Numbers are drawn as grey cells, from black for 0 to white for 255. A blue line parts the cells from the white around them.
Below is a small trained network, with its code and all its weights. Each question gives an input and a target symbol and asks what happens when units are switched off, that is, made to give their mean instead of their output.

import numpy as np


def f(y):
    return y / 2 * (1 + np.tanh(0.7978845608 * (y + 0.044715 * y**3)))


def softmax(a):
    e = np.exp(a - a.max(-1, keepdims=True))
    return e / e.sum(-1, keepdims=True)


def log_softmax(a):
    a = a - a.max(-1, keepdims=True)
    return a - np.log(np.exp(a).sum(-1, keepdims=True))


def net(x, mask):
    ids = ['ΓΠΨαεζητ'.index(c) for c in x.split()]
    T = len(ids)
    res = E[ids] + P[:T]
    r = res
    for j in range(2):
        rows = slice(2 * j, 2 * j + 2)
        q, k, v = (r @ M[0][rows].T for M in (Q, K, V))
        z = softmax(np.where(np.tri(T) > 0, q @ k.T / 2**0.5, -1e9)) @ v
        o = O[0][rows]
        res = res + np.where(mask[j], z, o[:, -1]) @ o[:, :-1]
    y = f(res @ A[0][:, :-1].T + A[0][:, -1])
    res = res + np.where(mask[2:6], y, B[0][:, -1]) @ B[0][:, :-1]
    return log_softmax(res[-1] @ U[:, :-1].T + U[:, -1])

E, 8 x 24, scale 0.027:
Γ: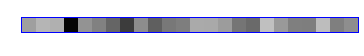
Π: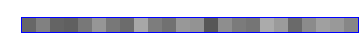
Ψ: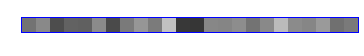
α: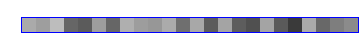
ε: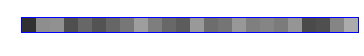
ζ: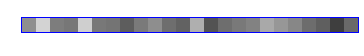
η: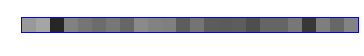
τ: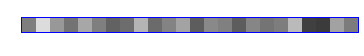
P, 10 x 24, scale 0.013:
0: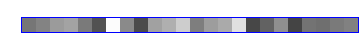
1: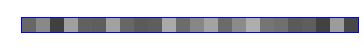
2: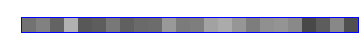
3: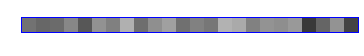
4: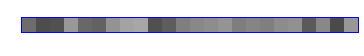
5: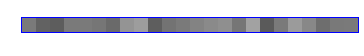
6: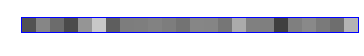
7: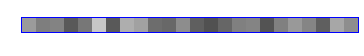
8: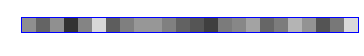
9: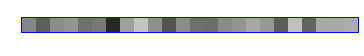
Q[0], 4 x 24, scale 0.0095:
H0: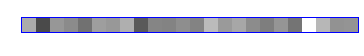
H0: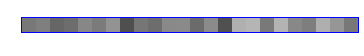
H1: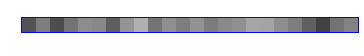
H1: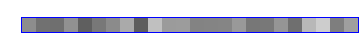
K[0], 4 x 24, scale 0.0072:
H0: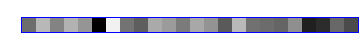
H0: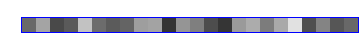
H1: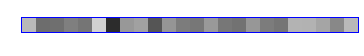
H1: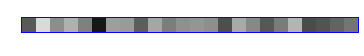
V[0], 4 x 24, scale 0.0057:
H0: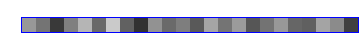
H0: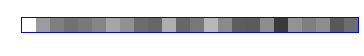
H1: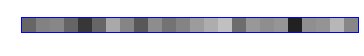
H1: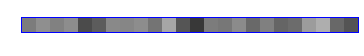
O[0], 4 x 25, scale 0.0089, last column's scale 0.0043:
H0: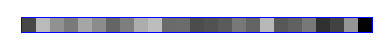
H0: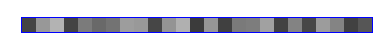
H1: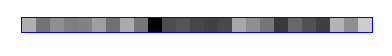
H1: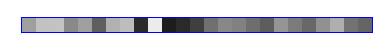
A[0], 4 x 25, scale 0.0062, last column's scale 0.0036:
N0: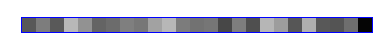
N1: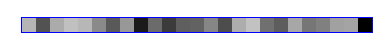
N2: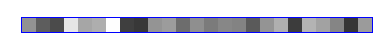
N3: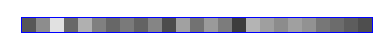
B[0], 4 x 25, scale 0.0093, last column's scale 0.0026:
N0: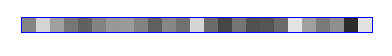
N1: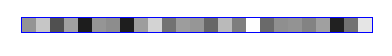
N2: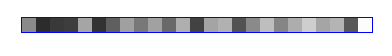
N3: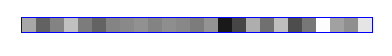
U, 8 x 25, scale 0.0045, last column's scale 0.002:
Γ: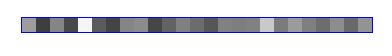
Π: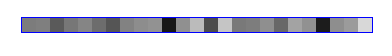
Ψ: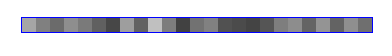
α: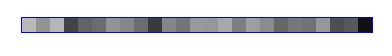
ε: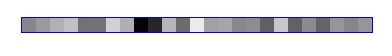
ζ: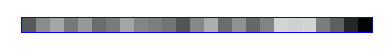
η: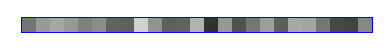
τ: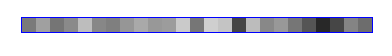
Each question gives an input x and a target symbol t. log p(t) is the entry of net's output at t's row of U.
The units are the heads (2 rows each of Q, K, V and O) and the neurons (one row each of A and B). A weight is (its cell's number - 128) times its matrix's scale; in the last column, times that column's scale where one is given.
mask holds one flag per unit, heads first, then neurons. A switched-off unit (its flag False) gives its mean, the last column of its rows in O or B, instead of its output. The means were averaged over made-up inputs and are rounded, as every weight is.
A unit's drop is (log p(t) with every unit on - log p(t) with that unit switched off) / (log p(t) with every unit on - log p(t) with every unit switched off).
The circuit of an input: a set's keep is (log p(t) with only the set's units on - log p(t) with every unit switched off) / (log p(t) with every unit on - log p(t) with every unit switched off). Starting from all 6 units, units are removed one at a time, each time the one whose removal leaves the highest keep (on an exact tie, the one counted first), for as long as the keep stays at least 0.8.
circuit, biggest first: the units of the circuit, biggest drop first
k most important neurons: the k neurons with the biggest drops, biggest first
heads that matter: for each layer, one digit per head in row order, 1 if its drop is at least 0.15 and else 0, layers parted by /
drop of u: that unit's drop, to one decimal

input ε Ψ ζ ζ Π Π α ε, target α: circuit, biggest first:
H0
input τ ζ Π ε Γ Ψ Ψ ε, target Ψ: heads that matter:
01
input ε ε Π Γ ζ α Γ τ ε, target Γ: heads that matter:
11
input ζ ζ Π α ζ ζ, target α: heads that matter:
11
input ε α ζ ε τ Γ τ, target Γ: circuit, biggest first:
H0, N1
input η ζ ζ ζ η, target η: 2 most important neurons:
N0, N3
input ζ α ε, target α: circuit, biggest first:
H0, H1, N1
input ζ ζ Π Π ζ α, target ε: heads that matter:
10
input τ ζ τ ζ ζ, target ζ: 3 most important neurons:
N0, N2, N1
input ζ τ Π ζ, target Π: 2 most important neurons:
N3, N2
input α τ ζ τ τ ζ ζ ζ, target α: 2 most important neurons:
N1, N3
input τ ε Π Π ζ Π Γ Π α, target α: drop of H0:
1.1
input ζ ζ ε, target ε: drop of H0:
1.0
